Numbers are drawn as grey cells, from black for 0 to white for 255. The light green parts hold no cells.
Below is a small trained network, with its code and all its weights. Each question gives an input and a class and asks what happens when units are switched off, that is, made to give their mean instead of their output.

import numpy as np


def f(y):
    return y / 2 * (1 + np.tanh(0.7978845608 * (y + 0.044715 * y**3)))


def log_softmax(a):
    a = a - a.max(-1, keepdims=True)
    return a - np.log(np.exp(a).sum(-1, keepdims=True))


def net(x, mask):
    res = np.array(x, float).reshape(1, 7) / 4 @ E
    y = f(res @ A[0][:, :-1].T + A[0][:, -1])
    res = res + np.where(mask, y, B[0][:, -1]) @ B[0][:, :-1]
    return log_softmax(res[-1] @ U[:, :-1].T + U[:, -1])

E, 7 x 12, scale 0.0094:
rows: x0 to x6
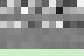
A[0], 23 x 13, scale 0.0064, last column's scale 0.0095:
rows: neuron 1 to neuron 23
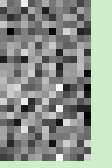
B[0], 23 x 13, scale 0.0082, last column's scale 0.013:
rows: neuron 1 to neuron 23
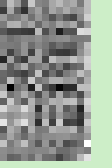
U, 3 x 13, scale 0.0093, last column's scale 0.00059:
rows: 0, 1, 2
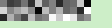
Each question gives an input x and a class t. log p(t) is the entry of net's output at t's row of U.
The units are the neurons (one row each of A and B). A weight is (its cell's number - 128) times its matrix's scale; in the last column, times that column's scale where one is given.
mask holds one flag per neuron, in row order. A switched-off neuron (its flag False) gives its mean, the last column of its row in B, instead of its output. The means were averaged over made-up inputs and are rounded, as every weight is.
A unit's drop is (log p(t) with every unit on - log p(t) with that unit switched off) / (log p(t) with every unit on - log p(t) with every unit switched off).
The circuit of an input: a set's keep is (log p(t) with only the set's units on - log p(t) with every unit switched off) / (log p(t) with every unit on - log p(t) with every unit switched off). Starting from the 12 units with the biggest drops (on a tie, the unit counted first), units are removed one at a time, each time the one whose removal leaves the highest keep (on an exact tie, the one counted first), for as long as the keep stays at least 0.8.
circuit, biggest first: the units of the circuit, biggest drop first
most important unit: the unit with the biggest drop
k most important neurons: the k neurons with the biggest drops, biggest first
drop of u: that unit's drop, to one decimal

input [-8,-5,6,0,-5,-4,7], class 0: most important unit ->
neuron 5
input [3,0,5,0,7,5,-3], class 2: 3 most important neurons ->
neuron 13; neuron 5; neuron 8
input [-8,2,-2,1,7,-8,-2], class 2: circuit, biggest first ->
neuron 15; neuron 1
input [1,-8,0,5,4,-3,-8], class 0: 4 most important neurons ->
neuron 13; neuron 23; neuron 18; neuron 21
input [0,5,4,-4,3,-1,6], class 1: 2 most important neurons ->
neuron 18; neuron 5
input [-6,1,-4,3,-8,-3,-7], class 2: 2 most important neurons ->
neuron 15; neuron 18
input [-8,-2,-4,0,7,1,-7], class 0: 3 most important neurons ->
neuron 5; neuron 18; neuron 23
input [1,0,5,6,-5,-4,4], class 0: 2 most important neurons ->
neuron 13; neuron 18
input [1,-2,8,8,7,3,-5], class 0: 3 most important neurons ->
neuron 13; neuron 18; neuron 21
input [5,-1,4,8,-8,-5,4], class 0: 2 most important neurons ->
neuron 13; neuron 18
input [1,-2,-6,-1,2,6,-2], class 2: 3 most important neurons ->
neuron 13; neuron 5; neuron 8
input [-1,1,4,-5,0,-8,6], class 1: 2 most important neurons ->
neuron 18; neuron 13
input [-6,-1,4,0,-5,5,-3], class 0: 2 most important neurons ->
neuron 5; neuron 18
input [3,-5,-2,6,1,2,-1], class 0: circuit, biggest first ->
neuron 13
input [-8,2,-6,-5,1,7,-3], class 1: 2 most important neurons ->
neuron 18; neuron 21
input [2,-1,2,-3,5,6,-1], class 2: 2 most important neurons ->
neuron 13; neuron 5
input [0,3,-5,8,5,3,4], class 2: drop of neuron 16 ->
0.1
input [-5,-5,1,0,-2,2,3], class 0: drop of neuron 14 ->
0.1
